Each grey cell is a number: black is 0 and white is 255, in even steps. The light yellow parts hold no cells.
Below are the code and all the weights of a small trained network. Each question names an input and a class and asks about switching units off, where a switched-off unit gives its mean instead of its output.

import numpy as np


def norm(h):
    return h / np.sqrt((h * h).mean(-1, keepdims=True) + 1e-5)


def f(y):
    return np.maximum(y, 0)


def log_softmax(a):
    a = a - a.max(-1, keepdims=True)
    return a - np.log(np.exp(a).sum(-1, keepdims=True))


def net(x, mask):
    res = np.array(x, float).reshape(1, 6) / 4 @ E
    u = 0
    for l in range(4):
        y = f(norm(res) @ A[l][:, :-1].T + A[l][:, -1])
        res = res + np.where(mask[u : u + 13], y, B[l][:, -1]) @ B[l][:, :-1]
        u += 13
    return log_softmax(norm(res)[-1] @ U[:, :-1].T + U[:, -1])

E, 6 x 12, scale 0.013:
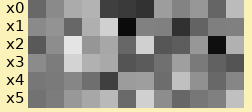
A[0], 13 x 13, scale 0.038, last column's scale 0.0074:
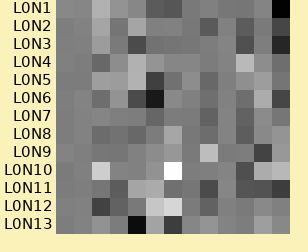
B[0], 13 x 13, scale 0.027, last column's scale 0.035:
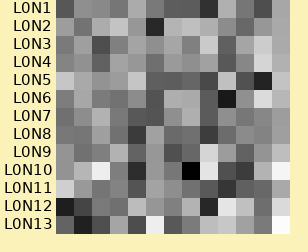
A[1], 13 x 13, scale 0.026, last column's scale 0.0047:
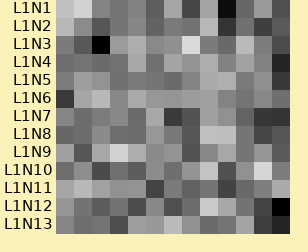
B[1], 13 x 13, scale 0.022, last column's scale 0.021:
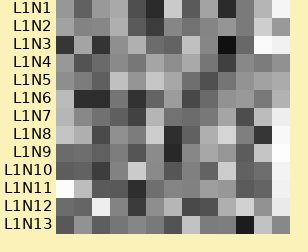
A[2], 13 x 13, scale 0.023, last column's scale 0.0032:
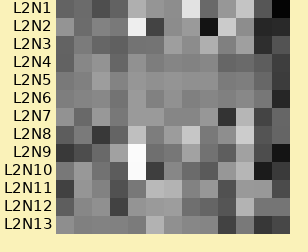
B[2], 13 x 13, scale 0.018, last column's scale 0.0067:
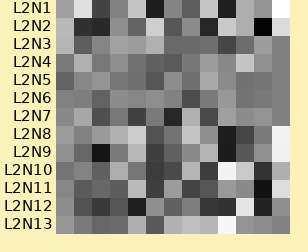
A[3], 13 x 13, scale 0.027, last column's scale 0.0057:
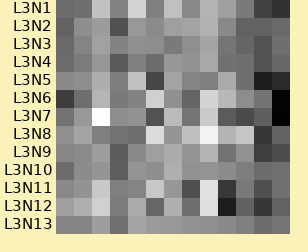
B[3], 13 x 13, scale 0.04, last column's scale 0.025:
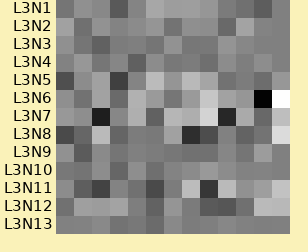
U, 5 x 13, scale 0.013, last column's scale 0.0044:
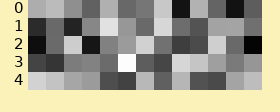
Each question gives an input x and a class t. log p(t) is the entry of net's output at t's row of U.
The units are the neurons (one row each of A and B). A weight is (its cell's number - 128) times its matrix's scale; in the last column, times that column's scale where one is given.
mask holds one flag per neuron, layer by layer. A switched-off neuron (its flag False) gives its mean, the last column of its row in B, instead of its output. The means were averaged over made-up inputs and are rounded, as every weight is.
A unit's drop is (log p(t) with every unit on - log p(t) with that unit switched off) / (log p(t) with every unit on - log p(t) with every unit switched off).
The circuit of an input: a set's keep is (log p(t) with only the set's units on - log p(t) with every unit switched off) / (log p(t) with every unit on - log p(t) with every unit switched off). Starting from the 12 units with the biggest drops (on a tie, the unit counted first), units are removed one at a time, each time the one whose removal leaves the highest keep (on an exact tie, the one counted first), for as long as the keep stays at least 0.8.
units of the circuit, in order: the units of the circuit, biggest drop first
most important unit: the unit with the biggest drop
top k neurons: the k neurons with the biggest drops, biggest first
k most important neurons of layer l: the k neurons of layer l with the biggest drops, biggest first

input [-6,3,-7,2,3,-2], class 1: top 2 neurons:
(L0N10 L0N4)
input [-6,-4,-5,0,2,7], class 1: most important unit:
L0N12
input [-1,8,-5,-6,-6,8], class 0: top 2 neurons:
(L0N10 L0N13)
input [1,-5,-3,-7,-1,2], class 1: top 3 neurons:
(L0N10 L0N12 L1N3)
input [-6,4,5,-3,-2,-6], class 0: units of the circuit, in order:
(L0N12 L0N13)
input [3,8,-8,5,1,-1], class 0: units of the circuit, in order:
(L0N10 L0N5)
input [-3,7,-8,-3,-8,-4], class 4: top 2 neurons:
(L0N13 L0N12)
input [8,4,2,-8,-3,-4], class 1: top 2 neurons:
(L0N6 L0N10)
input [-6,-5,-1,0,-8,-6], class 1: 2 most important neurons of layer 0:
(L0N10 L0N13)
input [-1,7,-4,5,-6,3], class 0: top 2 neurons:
(L0N10 L0N5)
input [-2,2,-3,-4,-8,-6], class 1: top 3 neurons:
(L0N10 L0N5 L1N3)
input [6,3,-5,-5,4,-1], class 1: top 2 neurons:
(L0N10 L0N6)
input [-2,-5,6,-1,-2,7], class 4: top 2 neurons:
(L0N10 L0N13)
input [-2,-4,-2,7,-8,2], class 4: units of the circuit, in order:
(L0N13)
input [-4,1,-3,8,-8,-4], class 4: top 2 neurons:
(L0N12 L0N13)
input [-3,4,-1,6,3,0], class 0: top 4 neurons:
(L0N10 L0N13 L0N5 L0N1)
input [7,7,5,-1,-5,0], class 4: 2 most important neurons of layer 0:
(L0N12 L0N6)
